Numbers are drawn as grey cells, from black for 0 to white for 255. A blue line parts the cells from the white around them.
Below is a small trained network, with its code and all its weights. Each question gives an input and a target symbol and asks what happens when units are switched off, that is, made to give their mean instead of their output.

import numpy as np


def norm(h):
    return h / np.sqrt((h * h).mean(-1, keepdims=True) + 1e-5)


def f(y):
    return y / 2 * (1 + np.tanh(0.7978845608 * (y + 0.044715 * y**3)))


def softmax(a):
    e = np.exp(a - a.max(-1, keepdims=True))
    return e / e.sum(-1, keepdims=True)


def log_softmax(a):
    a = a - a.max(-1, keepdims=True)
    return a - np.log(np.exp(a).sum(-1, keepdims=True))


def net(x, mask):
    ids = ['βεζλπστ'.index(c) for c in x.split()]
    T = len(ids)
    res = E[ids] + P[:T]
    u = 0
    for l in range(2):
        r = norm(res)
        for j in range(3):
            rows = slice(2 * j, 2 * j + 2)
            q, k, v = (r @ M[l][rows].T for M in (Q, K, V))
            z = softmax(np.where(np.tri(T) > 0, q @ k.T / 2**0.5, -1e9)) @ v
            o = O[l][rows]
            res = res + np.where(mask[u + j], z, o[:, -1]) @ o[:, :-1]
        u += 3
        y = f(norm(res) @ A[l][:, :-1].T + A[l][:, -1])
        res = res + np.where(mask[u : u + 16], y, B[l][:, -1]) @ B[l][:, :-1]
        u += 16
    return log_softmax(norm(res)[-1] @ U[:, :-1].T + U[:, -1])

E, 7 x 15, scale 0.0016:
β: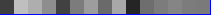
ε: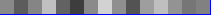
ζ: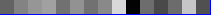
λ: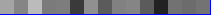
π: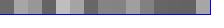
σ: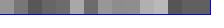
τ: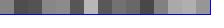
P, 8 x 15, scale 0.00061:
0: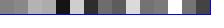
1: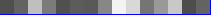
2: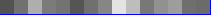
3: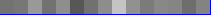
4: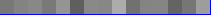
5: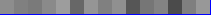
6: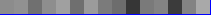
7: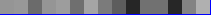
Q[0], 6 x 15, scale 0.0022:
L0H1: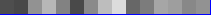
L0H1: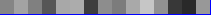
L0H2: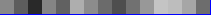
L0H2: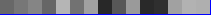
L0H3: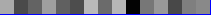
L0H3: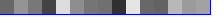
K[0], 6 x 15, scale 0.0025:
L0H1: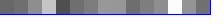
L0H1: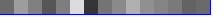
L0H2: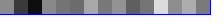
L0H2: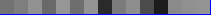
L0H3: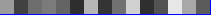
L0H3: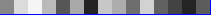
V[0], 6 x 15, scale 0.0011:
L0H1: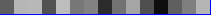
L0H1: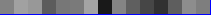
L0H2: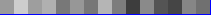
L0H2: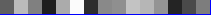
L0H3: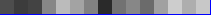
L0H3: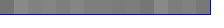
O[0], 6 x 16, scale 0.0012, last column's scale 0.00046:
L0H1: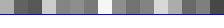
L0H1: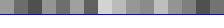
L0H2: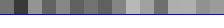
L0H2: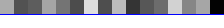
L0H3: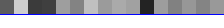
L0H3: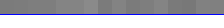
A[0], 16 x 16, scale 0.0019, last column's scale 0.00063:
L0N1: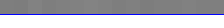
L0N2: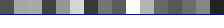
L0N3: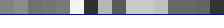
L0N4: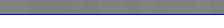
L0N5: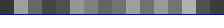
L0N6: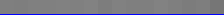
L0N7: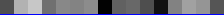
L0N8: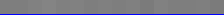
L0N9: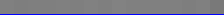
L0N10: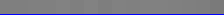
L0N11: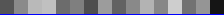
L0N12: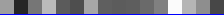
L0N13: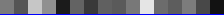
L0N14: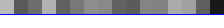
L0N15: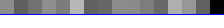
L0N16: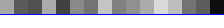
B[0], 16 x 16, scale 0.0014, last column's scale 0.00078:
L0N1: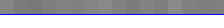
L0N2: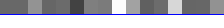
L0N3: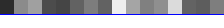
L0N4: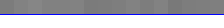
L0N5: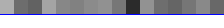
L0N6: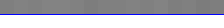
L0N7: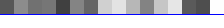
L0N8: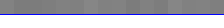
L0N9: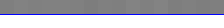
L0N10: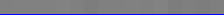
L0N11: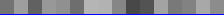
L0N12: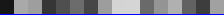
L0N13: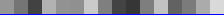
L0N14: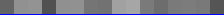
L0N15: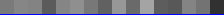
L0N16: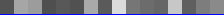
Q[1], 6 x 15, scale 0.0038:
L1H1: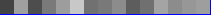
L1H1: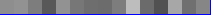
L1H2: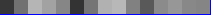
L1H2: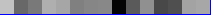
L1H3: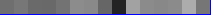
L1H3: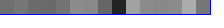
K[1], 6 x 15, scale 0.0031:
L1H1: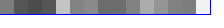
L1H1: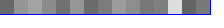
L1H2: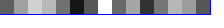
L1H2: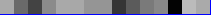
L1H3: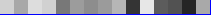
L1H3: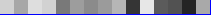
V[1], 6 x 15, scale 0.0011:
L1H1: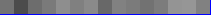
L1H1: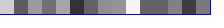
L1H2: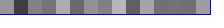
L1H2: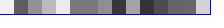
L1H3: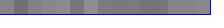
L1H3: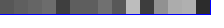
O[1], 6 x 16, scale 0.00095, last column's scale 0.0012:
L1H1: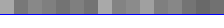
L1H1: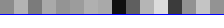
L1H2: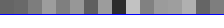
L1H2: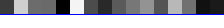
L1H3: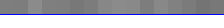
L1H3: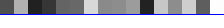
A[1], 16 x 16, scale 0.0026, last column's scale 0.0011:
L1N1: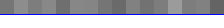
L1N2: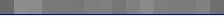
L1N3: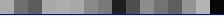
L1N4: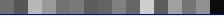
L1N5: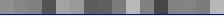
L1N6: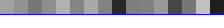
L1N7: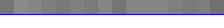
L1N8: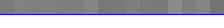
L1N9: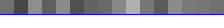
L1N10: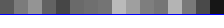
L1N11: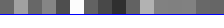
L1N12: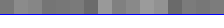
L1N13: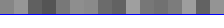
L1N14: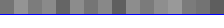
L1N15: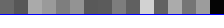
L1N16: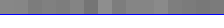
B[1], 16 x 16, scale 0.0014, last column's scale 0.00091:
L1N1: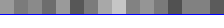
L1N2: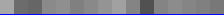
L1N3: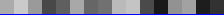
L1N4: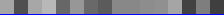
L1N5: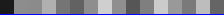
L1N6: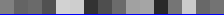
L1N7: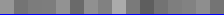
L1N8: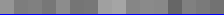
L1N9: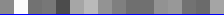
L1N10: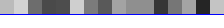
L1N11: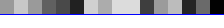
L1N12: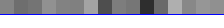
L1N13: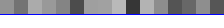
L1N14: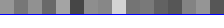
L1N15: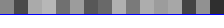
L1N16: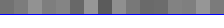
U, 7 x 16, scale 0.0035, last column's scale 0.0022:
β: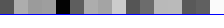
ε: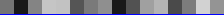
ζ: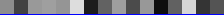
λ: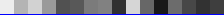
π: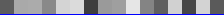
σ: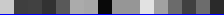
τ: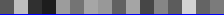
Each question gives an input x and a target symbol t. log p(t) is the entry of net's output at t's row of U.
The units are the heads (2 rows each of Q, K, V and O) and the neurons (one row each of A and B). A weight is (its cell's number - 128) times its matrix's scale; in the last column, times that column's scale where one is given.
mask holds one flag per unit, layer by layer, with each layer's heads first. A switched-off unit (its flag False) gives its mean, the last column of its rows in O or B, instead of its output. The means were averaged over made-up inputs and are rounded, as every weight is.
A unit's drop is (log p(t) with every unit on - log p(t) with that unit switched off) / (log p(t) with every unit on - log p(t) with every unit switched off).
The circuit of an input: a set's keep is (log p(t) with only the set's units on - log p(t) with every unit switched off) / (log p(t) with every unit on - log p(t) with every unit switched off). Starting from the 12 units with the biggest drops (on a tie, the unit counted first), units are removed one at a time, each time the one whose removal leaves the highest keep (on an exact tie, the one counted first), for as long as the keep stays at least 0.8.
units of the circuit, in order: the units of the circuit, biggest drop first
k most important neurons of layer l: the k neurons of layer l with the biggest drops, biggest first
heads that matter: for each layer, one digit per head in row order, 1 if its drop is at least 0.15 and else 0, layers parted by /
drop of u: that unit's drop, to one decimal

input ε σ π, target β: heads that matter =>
100 / 000
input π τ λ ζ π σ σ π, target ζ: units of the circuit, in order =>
L1N6, L0N12
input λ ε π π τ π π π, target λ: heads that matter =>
110 / 010
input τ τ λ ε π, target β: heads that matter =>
000 / 000
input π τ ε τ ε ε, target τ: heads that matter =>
001 / 000
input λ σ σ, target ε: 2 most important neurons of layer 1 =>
L1N10, L1N9
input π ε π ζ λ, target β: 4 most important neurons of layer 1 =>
L1N6, L1N9, L1N5, L1N3
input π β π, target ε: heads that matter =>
110 / 000
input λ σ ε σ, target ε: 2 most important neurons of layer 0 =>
L0N3, L0N2
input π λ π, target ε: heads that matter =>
110 / 100
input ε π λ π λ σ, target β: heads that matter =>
100 / 010
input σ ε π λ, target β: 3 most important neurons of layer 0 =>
L0N7, L0N12, L0N5
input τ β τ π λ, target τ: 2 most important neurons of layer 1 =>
L1N4, L1N15
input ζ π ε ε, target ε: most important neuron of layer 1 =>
L1N10
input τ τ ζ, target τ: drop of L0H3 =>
0.3
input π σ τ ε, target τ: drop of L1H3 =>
0.2
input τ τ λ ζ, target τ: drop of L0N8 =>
0.0
